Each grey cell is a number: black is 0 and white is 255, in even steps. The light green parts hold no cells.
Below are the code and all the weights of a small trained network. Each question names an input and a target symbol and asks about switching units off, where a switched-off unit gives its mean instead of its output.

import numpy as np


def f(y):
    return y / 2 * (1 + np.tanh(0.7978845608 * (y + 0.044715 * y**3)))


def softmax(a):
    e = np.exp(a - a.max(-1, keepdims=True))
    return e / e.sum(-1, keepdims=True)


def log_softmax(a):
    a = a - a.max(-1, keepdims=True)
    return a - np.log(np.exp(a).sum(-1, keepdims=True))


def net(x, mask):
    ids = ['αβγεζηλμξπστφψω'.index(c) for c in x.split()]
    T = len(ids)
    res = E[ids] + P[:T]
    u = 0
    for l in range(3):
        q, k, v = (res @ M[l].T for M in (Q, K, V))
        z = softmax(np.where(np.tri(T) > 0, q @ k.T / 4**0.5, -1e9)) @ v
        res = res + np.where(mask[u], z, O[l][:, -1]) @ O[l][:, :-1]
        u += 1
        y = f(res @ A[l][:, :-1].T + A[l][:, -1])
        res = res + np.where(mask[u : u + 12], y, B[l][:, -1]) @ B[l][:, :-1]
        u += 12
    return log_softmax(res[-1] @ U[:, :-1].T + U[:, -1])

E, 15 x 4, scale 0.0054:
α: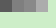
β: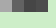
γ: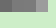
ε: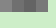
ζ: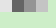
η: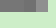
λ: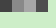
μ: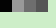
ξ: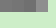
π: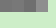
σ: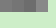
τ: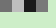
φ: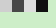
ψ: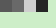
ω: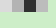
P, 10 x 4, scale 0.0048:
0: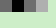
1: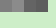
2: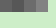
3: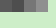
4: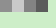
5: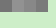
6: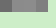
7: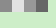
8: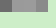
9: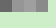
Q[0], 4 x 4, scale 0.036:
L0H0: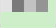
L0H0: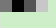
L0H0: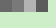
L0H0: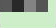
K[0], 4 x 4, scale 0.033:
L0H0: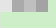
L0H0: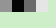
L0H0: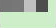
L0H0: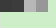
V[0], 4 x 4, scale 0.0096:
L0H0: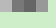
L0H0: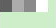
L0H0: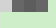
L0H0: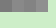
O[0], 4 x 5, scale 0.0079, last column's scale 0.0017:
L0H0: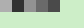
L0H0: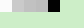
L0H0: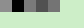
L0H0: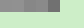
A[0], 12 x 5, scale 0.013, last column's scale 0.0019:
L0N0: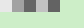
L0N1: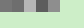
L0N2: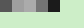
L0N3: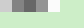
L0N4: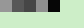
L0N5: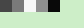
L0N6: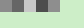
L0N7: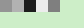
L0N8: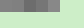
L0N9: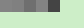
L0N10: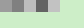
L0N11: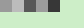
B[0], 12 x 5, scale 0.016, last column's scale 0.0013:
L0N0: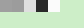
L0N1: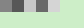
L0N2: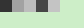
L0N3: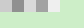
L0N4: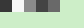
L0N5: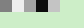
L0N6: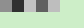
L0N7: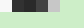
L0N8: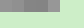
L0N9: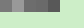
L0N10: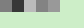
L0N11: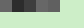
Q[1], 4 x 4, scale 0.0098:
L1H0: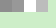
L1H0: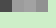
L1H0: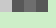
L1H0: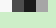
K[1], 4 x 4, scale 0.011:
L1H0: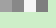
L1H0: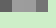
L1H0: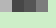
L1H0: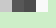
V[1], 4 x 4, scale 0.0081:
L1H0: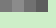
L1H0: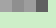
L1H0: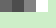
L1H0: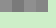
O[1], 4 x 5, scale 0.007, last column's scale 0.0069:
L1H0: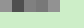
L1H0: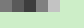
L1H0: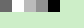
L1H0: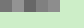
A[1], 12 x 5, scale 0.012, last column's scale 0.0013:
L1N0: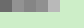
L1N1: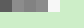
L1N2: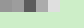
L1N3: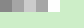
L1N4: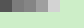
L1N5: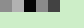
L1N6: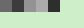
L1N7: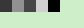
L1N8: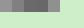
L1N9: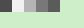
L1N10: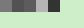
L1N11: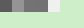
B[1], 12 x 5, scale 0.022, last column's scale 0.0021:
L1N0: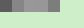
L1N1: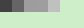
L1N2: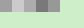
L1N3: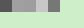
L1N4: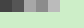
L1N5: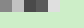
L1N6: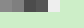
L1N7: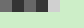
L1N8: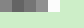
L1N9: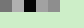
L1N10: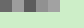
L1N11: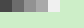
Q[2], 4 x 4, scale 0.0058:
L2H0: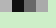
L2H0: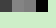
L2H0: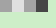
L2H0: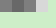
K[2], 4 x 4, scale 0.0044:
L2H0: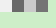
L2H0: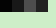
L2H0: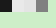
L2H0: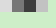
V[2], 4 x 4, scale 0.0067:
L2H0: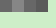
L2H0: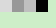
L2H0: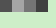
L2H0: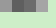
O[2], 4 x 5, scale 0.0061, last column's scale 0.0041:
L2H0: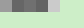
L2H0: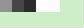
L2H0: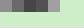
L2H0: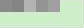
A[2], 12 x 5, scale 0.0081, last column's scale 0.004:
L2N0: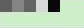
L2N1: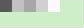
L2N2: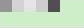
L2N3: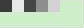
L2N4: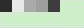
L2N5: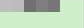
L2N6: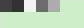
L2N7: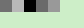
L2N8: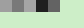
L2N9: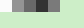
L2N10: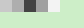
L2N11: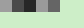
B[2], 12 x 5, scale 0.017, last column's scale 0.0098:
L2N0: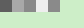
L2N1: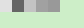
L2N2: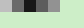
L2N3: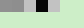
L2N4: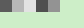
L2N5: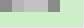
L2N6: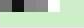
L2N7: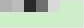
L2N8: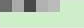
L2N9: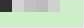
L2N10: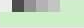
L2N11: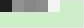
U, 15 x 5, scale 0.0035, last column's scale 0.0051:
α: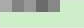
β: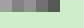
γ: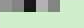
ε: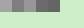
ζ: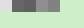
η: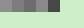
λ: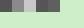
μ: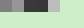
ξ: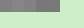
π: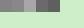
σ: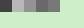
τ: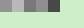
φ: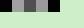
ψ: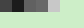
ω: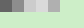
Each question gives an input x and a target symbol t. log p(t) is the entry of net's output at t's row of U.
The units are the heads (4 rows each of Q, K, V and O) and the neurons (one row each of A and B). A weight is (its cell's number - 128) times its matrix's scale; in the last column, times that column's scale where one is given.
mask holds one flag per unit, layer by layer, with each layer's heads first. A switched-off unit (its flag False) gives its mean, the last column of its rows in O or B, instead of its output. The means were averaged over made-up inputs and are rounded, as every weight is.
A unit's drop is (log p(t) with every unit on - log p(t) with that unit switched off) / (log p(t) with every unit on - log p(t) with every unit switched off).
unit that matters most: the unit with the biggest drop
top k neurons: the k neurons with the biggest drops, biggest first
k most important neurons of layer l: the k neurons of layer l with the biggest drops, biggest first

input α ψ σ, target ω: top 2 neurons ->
[L0N7; L2N9]
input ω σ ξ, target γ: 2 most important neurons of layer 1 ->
[L1N10; L1N6]
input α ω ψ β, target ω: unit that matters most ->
L0H0
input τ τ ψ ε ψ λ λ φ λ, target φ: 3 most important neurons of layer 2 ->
[L2N0; L2N10; L2N11]
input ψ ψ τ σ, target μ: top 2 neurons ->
[L1N5; L0N0]
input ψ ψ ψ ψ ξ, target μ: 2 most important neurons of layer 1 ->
[L1N5; L1N7]
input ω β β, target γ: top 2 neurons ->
[L0N0; L0N7]
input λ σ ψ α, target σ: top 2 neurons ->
[L0N7; L0N0]
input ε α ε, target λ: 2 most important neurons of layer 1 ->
[L1N3; L1N9]
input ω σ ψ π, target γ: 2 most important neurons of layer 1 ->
[L1N10; L1N6]
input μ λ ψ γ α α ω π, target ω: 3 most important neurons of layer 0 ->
[L0N7; L0N0; L0N4]
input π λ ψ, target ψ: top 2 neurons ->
[L2N6; L0N7]
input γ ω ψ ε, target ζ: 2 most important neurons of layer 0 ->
[L0N5; L0N2]
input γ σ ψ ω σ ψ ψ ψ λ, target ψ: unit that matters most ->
L1H0
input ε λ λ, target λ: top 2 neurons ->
[L0N7; L1N9]
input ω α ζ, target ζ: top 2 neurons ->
[L0N3; L1N3]
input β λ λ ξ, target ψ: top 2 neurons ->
[L0N7; L2N6]
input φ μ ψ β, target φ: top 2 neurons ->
[L1N6; L0N6]
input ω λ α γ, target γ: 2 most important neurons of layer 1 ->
[L1N10; L1N6]
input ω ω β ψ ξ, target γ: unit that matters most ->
L0N0
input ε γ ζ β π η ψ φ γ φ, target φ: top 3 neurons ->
[L1N6; L2N11; L2N9]
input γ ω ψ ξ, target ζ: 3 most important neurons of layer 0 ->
[L0N5; L0N2; L0N4]
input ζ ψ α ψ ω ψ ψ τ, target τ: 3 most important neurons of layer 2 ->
[L2N7; L2N9; L2N10]
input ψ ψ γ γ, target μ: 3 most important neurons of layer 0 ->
[L0N0; L0N3; L0N6]
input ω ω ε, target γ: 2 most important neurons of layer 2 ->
[L2N7; L2N10]
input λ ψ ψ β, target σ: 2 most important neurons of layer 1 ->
[L1N2; L1N5]
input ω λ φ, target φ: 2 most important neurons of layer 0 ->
[L0N6; L0N1]
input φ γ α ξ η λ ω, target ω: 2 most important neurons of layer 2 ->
[L2N9; L2N11]
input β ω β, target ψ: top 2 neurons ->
[L0N7; L0N4]
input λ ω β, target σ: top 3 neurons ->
[L0N7; L0N0; L1N5]
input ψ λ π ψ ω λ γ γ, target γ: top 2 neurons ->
[L0N0; L0N3]
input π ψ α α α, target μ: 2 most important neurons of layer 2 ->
[L2N7; L2N3]
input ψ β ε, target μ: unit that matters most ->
L1N5
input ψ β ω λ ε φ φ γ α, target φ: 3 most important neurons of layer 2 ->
[L2N11; L2N10; L2N0]
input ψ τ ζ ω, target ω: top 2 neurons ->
[L0N7; L2N9]
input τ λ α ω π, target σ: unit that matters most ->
L2H0
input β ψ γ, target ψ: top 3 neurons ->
[L0N7; L0N0; L2N6]
